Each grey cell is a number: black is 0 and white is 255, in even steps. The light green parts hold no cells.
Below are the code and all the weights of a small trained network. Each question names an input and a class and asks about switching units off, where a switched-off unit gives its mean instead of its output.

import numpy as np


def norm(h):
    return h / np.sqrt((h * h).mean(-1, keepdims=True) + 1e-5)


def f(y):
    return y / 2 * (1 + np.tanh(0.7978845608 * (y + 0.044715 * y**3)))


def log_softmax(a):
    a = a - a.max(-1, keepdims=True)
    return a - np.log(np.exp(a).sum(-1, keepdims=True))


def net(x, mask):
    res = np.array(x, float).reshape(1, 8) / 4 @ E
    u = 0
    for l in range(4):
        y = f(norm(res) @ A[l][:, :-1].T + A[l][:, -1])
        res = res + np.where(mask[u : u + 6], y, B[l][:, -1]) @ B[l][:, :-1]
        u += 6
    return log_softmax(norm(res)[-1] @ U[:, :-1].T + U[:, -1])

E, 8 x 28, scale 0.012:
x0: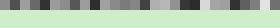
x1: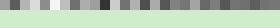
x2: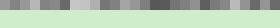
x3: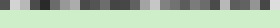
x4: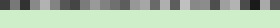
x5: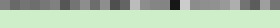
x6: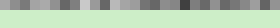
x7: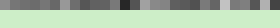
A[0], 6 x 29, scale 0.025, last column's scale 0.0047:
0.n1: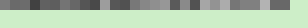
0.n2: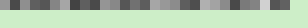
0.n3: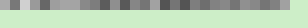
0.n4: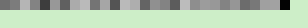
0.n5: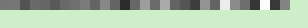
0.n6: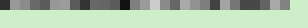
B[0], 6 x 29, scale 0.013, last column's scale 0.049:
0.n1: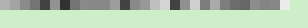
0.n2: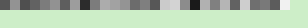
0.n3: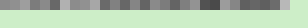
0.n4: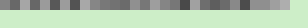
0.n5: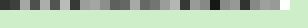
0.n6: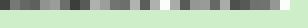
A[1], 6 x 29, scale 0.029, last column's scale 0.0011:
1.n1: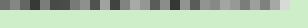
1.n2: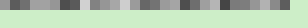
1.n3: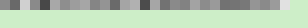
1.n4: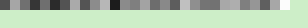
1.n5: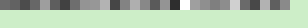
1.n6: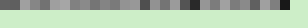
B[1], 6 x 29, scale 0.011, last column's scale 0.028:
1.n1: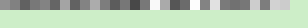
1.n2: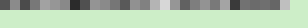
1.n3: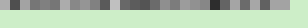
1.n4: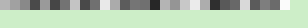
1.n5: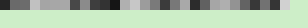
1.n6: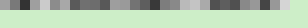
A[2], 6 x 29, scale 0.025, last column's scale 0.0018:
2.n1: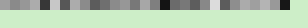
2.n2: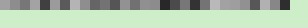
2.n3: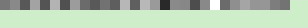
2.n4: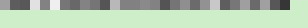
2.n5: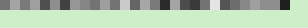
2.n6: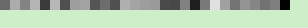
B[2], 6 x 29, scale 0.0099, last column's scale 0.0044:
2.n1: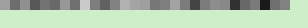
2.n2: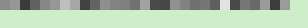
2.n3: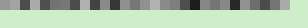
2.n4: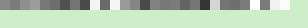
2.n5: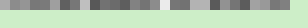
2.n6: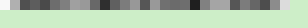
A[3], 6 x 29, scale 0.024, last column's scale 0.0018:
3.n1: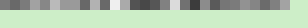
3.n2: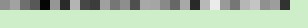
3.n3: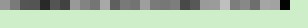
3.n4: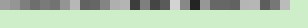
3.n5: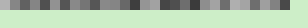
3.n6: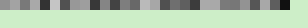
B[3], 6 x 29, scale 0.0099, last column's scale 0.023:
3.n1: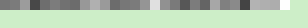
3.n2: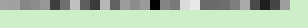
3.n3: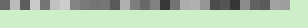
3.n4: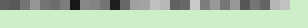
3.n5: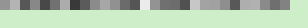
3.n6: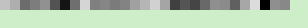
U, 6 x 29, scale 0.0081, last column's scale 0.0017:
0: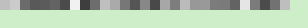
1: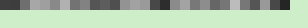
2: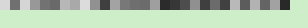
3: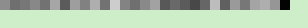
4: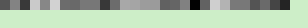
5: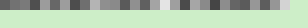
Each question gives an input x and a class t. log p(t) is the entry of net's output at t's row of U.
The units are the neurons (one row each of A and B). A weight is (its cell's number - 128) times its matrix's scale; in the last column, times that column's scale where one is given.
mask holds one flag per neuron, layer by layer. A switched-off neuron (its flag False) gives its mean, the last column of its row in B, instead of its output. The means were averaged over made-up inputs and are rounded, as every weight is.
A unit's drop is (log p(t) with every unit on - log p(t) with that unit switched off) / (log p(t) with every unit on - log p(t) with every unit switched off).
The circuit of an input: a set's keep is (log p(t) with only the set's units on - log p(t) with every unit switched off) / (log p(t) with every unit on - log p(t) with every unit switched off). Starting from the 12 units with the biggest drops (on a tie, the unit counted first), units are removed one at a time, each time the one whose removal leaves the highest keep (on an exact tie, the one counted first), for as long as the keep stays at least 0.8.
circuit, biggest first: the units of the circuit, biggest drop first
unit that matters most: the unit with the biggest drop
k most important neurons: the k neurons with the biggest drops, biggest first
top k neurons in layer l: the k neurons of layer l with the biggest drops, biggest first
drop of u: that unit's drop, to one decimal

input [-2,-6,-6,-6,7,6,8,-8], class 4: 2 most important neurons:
(1.n5 0.n5)
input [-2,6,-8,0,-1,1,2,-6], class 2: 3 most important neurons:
(0.n6 0.n2 0.n5)
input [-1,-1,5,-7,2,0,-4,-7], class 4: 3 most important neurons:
(1.n5 0.n5 0.n6)
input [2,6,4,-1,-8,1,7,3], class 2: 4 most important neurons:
(0.n2 0.n6 0.n3 0.n5)
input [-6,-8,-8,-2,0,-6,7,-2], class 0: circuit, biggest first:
(0.n5 0.n6)
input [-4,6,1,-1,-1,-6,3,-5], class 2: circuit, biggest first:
(0.n2 0.n6 0.n5)
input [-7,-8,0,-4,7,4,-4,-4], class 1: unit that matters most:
1.n5
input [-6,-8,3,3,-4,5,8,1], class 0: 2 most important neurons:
(0.n5 1.n4)
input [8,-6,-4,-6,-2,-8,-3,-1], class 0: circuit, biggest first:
(0.n2 0.n6)
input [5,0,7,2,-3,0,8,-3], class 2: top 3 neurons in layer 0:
(0.n2 0.n6 0.n3)
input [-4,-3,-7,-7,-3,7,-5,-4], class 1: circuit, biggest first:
(1.n5 0.n6 0.n2)
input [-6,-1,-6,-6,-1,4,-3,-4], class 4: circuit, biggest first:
(1.n5 0.n5 0.n6)
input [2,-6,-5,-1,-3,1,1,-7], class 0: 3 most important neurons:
(0.n5 0.n6 3.n2)
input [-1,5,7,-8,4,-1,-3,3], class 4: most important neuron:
(1.n5)
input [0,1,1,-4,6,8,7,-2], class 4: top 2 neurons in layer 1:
(1.n5 1.n4)
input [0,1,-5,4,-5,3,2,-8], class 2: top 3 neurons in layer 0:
(0.n2 0.n6 0.n5)
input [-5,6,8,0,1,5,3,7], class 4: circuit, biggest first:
(0.n5 1.n5 0.n6)
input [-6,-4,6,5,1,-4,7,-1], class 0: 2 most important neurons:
(0.n5 1.n4)
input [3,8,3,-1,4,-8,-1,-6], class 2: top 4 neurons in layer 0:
(0.n2 0.n6 0.n3 0.n5)
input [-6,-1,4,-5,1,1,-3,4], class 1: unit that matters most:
0.n1
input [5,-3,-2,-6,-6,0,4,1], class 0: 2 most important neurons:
(0.n5 3.n2)
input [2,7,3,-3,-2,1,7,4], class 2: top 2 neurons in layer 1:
(1.n4 1.n2)
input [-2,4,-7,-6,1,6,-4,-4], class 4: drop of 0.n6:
0.1
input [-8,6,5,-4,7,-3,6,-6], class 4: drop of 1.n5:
0.2
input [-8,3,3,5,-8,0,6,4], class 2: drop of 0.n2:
0.4
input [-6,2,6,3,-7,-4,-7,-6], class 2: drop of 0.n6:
0.3
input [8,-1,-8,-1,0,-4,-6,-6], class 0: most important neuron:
(0.n2)
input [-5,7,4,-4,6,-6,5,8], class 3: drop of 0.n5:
0.6
